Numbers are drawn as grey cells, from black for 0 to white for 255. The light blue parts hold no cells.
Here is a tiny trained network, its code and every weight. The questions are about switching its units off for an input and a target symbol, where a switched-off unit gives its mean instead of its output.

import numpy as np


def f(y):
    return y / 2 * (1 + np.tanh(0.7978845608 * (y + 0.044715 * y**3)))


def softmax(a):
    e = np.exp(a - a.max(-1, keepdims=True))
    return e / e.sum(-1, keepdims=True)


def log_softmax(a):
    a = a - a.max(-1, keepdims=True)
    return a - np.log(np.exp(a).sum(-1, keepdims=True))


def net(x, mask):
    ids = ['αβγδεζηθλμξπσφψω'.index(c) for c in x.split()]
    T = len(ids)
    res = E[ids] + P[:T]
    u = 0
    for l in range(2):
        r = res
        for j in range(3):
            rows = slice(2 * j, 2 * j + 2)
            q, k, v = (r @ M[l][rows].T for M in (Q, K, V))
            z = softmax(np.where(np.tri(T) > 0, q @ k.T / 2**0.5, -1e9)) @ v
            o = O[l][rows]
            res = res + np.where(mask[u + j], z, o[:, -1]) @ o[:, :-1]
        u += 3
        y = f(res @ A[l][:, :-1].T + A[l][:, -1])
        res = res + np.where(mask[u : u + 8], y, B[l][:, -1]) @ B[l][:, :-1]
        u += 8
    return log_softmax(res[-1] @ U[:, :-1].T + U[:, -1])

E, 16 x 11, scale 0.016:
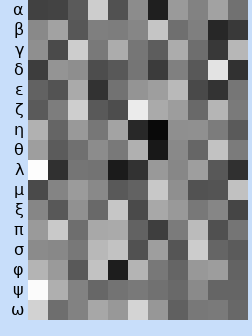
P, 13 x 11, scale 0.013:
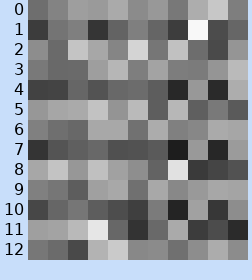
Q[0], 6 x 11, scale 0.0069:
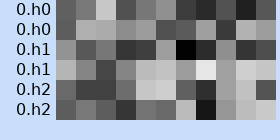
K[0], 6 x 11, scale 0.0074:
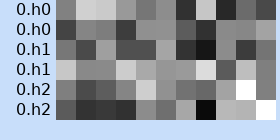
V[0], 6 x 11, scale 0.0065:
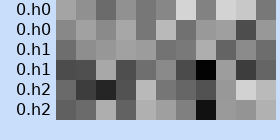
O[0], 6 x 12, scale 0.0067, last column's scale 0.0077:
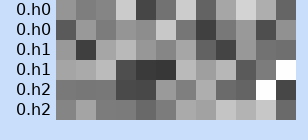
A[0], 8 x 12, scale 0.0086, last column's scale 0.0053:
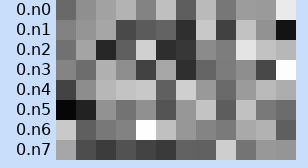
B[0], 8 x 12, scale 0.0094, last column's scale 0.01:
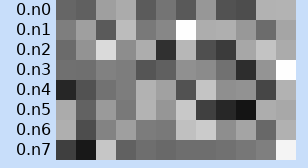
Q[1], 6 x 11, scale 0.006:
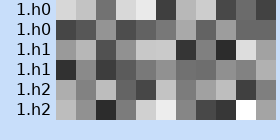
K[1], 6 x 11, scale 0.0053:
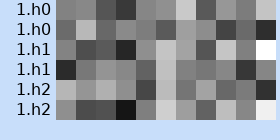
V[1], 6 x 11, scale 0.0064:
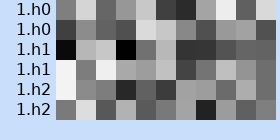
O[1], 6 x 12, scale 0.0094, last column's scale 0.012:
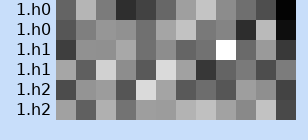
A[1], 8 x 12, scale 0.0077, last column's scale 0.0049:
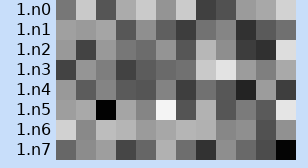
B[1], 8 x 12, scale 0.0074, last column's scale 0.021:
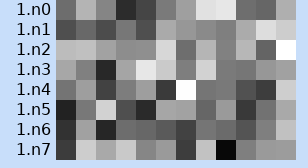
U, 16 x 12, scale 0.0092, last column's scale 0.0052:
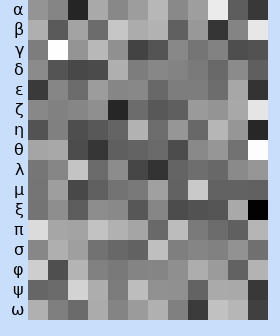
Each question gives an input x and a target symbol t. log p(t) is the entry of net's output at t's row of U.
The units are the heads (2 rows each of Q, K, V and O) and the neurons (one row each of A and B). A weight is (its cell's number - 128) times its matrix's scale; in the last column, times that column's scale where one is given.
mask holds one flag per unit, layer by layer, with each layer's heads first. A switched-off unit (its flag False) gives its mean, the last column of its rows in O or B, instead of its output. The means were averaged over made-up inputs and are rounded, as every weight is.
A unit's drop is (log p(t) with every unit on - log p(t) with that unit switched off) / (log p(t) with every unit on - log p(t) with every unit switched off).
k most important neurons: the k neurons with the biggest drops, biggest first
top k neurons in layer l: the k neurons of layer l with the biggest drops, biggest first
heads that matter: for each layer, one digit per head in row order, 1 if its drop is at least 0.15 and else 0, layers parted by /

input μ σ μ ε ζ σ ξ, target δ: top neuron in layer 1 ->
[1.n2]
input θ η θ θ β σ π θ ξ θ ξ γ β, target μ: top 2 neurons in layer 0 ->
[0.n7, 0.n3]
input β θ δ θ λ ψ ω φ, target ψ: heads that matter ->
001 / 011
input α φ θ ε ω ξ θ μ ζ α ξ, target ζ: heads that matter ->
011 / 111
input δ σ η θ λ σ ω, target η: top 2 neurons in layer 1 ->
[1.n5, 1.n6]
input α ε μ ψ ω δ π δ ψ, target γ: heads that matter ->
001 / 010
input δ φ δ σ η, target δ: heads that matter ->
010 / 010
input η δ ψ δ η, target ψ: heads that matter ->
001 / 010
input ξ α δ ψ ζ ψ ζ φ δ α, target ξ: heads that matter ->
010 / 000
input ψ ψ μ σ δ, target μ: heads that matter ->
011 / 011
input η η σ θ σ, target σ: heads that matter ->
011 / 110
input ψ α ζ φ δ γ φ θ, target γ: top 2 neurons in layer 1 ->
[1.n7, 1.n4]
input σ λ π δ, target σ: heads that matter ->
000 / 000
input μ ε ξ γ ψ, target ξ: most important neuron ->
[1.n4]
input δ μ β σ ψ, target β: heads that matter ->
001 / 101
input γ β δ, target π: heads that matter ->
010 / 010
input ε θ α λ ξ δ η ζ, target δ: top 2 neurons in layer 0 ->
[0.n1, 0.n3]
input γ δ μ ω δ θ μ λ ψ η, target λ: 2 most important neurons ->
[0.n2, 1.n2]
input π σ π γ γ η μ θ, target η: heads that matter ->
010 / 101
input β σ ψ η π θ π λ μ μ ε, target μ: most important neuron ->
[0.n4]
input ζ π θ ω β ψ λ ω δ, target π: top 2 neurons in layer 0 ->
[0.n3, 0.n6]
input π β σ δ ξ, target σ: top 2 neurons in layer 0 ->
[0.n4, 0.n7]
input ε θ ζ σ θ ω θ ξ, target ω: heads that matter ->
010 / 010
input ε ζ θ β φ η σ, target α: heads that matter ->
110 / 000
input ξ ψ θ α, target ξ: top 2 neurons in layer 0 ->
[0.n5, 0.n0]
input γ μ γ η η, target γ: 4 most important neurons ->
[1.n7, 1.n4, 1.n2, 0.n6]
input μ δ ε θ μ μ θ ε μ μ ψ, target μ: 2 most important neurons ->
[1.n4, 0.n4]
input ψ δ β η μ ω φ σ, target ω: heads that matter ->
010 / 010
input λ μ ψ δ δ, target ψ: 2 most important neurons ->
[1.n7, 0.n7]
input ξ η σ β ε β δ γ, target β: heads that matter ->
001 / 001
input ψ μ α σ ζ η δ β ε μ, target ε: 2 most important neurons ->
[0.n4, 1.n2]
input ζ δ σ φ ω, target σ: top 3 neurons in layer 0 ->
[0.n4, 0.n7, 0.n5]
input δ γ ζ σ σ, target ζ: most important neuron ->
[0.n0]
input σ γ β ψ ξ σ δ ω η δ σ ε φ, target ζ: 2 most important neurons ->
[1.n2, 1.n4]
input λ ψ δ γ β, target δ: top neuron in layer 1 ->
[1.n3]
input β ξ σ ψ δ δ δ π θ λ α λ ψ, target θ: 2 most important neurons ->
[1.n6, 1.n0]
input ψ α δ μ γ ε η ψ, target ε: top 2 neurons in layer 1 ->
[1.n7, 1.n1]
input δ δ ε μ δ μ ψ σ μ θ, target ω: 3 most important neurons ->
[0.n6, 0.n2, 0.n0]
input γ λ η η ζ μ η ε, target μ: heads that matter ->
010 / 011
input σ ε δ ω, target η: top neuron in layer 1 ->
[1.n6]
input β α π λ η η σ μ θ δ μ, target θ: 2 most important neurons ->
[0.n0, 0.n3]
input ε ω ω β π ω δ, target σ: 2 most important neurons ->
[1.n0, 0.n2]
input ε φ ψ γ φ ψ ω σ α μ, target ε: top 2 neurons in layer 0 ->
[0.n4, 0.n7]
